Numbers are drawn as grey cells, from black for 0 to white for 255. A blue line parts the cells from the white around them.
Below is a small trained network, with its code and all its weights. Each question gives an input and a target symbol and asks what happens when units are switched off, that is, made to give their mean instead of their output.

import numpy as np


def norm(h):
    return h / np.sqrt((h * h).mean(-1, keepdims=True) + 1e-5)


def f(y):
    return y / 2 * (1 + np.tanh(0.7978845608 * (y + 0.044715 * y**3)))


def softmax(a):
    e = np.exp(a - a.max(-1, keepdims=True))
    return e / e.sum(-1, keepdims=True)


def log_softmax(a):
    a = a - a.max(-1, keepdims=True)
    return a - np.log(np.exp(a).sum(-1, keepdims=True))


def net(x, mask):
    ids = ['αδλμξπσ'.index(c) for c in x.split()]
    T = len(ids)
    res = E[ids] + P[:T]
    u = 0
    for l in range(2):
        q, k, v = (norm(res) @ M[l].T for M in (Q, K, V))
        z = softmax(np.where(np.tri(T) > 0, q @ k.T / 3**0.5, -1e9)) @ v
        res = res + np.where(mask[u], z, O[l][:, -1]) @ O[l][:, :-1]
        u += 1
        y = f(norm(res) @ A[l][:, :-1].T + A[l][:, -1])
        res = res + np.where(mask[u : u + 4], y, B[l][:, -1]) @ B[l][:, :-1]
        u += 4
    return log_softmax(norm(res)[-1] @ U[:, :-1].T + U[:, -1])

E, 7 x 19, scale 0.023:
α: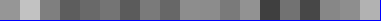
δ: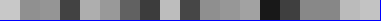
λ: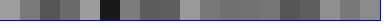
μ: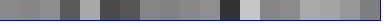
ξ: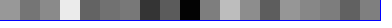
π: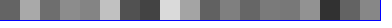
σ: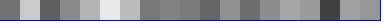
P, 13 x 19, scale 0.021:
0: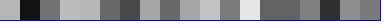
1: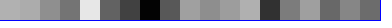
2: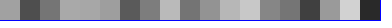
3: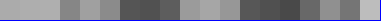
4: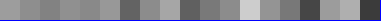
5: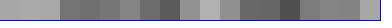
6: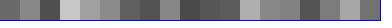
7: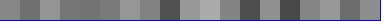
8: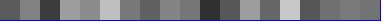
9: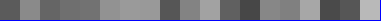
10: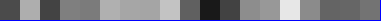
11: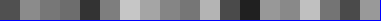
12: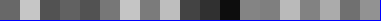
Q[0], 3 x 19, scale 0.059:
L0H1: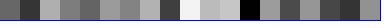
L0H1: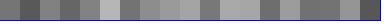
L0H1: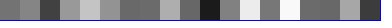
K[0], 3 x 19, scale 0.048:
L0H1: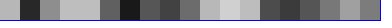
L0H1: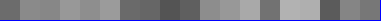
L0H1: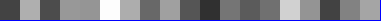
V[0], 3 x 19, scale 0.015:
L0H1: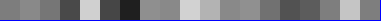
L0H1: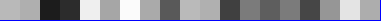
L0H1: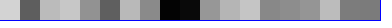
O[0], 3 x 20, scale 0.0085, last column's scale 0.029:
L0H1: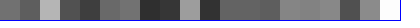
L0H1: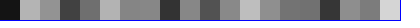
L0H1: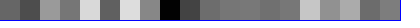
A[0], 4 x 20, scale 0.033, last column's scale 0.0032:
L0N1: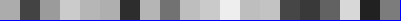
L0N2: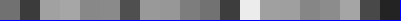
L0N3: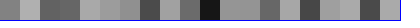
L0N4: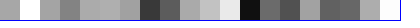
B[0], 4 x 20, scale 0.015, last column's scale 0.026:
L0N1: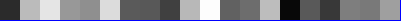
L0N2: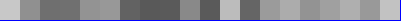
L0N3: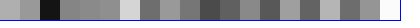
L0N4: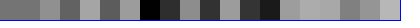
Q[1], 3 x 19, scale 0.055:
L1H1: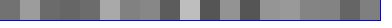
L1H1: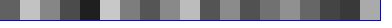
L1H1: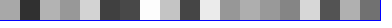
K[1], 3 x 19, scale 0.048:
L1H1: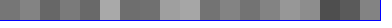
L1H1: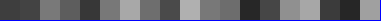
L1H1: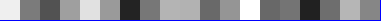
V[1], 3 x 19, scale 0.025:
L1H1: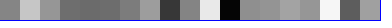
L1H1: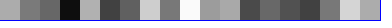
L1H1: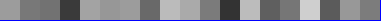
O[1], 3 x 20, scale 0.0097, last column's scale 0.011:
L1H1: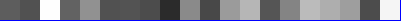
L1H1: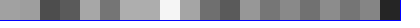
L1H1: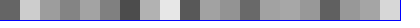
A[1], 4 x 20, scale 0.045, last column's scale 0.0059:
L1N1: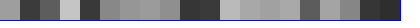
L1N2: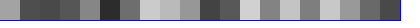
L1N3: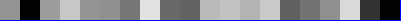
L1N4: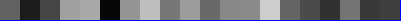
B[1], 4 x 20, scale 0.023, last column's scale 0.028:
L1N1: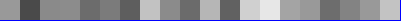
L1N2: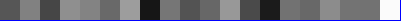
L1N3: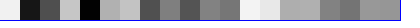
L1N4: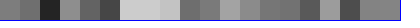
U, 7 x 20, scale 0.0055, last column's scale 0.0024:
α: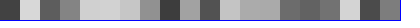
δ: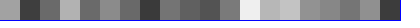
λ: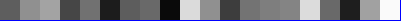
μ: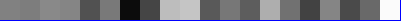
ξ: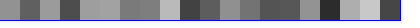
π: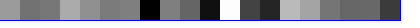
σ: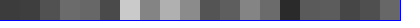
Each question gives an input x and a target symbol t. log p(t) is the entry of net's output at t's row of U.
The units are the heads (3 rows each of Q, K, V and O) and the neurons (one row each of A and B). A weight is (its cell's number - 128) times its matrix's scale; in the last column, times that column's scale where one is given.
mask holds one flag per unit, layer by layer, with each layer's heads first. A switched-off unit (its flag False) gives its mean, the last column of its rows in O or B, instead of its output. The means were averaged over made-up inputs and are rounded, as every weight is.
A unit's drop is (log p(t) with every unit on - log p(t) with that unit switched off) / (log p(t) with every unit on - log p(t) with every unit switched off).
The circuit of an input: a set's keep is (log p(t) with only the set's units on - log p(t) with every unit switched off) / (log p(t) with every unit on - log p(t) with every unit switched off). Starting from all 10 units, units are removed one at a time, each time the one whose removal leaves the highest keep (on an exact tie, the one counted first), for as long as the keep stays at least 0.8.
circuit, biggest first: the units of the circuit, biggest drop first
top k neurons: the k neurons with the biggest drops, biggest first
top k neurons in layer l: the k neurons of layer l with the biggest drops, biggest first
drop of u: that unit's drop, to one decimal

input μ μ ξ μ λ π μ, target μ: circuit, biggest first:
(L0H1; L0N1)
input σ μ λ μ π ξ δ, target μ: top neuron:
(L1N2)
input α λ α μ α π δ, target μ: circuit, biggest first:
(L0H1; L1N2)
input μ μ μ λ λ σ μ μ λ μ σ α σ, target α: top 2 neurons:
(L0N1; L1N2)
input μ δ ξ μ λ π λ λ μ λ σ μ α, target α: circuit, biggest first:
(L0H1; L1N2; L1N1)
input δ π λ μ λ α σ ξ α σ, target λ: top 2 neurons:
(L1N2; L0N3)
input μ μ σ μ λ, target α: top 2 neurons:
(L0N1; L1N2)
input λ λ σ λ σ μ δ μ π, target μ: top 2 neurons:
(L0N1; L1N2)
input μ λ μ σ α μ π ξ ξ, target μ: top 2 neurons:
(L0N1; L1N3)
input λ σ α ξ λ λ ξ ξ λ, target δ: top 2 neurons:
(L1N1; L0N3)
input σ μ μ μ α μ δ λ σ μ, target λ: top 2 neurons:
(L1N2; L0N3)
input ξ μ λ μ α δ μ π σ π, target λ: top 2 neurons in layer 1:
(L1N2; L1N3)
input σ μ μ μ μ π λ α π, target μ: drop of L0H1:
0.9
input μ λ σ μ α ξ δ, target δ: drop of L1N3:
0.0
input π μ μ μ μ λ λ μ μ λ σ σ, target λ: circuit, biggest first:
(L1N2)
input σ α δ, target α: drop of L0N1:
0.5
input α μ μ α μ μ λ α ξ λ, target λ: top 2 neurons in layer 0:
(L0N3; L0N2)
